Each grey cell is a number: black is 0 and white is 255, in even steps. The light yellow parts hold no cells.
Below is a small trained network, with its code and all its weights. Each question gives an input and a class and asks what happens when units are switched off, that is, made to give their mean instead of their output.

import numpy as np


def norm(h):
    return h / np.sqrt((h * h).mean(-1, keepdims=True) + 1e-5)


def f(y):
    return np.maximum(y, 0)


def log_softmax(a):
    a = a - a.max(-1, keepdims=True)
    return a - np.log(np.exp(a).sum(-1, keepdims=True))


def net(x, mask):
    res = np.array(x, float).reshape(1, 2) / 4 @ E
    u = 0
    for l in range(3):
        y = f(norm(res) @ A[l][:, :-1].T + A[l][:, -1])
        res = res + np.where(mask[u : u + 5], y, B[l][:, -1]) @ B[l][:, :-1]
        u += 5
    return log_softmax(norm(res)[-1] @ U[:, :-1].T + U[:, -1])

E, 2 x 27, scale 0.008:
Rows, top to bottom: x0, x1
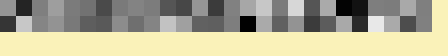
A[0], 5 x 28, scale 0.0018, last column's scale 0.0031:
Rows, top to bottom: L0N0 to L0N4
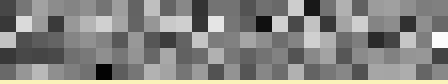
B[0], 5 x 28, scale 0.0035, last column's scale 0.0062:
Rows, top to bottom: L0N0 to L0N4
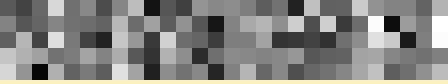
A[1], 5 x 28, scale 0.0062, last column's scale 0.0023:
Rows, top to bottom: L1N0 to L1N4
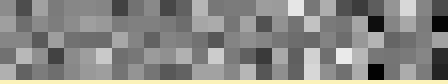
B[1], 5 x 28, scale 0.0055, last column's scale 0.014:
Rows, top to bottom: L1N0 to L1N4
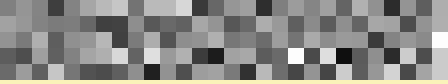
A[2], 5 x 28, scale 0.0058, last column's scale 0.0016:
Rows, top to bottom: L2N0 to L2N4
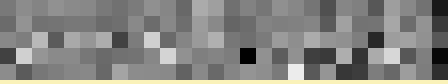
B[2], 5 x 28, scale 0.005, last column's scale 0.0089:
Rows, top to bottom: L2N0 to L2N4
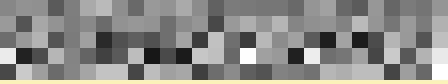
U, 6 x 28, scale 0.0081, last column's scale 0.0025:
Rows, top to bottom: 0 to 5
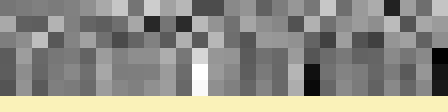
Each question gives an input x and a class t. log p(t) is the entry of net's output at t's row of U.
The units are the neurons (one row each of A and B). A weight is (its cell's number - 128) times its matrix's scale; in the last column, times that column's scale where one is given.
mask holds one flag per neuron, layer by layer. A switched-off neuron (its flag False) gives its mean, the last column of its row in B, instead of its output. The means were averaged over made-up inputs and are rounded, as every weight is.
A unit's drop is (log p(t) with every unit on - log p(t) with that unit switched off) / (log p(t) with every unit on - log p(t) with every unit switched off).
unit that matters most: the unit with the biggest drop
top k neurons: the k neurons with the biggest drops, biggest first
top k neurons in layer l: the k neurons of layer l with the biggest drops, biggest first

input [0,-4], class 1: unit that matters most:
L0N1
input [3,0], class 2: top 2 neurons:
[L1N2 L1N3]
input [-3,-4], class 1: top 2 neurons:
[L1N4 L2N4]
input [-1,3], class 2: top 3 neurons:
[L1N2 L0N2 L1N4]
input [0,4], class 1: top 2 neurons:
[L1N3 L2N3]
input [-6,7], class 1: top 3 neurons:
[L2N3 L1N0 L2N4]
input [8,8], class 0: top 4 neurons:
[L1N4 L0N2 L2N4 L1N0]
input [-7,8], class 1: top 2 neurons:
[L2N3 L1N0]
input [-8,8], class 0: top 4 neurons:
[L1N3 L1N4 L0N2 L1N1]
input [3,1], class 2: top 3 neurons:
[L1N2 L1N3 L0N1]
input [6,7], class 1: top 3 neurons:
[L1N3 L2N3 L0N1]
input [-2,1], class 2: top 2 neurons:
[L0N1 L1N3]
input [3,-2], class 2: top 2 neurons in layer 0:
[L0N2 L0N1]
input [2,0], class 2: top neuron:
[L1N2]
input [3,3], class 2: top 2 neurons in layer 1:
[L1N4 L1N2]
